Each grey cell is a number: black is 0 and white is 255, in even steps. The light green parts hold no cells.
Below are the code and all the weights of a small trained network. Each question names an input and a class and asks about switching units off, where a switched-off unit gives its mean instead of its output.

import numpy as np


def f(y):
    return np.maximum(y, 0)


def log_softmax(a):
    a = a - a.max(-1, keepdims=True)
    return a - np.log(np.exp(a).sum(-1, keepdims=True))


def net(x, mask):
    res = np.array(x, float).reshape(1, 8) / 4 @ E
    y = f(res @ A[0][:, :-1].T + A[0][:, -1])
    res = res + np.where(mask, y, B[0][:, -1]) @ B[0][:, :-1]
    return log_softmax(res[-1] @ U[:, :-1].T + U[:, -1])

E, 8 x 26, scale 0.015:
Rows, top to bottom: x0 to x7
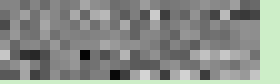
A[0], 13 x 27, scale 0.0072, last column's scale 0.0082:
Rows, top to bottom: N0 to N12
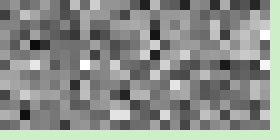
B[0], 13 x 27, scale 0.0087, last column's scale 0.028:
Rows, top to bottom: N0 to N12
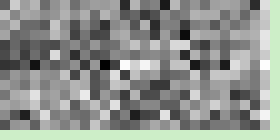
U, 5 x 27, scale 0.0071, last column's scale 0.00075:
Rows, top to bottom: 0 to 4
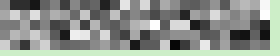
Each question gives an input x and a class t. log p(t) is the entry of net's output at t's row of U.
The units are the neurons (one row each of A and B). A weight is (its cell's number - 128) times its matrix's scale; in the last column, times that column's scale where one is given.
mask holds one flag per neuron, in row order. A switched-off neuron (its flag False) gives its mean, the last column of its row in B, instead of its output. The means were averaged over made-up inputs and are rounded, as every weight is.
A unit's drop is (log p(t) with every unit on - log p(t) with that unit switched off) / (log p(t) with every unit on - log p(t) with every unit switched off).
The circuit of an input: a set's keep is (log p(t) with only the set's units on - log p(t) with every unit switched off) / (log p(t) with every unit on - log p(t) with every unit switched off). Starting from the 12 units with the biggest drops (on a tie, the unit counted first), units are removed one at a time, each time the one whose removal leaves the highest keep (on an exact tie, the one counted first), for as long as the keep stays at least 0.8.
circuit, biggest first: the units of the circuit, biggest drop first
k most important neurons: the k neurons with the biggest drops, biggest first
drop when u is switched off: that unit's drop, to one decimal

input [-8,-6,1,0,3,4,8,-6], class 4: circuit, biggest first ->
(N11)
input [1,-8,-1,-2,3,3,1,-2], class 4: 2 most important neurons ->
(N11; N6)
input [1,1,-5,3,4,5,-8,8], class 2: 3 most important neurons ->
(N4; N3; N11)
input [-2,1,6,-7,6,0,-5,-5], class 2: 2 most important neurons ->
(N6; N3)
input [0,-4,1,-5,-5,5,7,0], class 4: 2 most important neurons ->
(N6; N11)
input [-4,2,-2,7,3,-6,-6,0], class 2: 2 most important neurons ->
(N6; N11)
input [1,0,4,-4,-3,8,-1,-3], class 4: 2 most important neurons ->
(N11; N9)
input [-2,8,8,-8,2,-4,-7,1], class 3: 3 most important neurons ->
(N9; N4; N1)
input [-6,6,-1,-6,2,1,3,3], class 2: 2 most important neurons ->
(N11; N9)
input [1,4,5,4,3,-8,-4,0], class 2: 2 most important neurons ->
(N6; N11)
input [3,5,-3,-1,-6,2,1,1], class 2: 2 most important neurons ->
(N9; N3)
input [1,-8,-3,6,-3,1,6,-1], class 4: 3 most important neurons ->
(N6; N11; N4)
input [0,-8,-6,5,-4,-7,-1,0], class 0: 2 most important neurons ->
(N6; N0)
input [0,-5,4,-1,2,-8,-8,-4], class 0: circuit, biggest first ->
(N6)
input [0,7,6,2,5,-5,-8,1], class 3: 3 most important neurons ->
(N9; N1; N4)
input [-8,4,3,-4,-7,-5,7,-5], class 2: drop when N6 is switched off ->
0.6
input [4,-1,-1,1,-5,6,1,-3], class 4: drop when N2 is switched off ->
0.0
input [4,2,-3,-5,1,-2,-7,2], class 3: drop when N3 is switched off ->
0.1
